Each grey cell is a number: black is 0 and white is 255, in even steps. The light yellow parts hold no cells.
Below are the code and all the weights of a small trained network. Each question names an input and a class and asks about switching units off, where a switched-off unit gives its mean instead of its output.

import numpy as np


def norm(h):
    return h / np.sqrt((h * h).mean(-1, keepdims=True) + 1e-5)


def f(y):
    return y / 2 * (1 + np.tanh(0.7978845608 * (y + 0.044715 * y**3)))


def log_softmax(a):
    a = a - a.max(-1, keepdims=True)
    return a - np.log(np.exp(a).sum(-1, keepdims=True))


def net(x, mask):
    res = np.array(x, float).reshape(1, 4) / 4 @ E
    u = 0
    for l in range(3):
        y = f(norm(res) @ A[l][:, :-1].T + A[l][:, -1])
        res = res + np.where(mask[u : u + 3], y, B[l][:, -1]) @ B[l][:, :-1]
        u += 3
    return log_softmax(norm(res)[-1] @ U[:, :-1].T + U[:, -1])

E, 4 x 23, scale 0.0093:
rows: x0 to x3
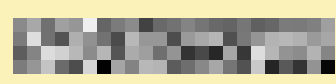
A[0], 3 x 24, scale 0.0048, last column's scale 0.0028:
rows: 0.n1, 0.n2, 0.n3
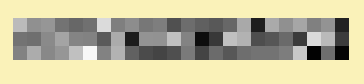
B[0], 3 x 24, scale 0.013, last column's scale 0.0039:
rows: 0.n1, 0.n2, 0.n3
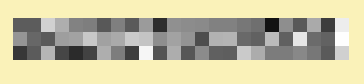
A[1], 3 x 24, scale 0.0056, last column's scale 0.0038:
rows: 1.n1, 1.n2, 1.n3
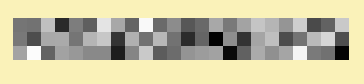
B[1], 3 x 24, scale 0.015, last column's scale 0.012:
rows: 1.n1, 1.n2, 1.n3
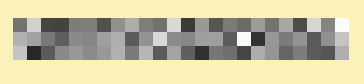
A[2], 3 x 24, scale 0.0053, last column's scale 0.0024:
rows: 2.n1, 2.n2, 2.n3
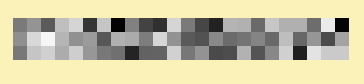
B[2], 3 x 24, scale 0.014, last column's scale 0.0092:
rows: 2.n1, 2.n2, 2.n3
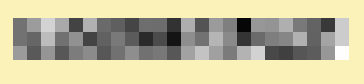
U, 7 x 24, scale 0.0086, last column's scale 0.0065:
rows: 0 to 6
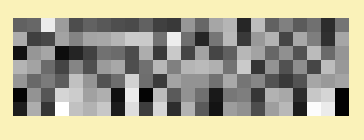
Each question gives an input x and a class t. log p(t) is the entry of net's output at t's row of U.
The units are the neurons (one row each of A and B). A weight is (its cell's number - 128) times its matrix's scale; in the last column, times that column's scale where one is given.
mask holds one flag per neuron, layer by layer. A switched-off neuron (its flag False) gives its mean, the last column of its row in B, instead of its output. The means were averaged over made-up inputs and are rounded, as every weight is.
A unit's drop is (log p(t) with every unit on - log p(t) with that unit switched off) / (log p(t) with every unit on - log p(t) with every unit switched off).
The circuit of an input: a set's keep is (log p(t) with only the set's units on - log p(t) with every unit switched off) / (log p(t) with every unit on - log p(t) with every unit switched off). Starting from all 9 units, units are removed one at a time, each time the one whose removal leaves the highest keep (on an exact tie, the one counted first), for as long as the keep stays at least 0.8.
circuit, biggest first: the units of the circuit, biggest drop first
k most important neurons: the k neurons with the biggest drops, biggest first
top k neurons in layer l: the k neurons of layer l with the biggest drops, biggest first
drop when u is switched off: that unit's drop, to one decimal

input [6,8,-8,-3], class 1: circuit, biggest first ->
(1.n3)
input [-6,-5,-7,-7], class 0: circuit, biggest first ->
(1.n2; 2.n1)
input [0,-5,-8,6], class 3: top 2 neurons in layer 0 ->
(0.n1; 0.n3)
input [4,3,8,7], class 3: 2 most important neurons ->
(1.n2; 0.n1)
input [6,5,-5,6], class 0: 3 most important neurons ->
(1.n2; 1.n1; 0.n2)
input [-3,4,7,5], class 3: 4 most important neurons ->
(1.n2; 0.n1; 0.n3; 2.n1)
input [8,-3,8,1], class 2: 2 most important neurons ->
(0.n3; 1.n1)
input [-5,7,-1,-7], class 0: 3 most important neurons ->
(2.n1; 0.n2; 0.n3)
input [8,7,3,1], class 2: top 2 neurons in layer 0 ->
(0.n3; 0.n2)
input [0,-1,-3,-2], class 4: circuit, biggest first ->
(1.n2; 0.n3)
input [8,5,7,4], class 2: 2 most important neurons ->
(0.n3; 0.n2)
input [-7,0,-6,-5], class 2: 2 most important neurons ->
(1.n2; 2.n2)
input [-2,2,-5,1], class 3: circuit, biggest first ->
(0.n3; 1.n1)
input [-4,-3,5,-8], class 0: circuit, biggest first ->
(2.n1)
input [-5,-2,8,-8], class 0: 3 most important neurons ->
(2.n1; 0.n1; 0.n3)
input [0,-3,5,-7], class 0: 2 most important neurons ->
(2.n1; 0.n1)
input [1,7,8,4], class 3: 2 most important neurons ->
(1.n2; 0.n2)
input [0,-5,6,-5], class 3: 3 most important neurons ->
(1.n2; 1.n3; 0.n3)
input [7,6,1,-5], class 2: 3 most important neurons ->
(0.n3; 0.n2; 0.n1)
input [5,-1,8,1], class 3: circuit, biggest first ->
(1.n2)
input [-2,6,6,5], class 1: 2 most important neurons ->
(1.n3; 0.n1)
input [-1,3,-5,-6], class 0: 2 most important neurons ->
(1.n2; 1.n1)
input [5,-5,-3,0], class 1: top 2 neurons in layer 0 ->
(0.n2; 0.n1)
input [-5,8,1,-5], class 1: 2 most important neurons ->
(1.n3; 0.n3)
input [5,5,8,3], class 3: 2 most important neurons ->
(1.n2; 0.n2)
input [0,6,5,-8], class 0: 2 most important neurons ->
(2.n1; 0.n1)
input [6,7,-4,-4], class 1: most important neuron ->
(1.n3)
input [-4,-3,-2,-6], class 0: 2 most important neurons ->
(0.n3; 2.n1)
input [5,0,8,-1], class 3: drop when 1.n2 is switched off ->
0.9
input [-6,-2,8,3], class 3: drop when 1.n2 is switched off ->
0.6
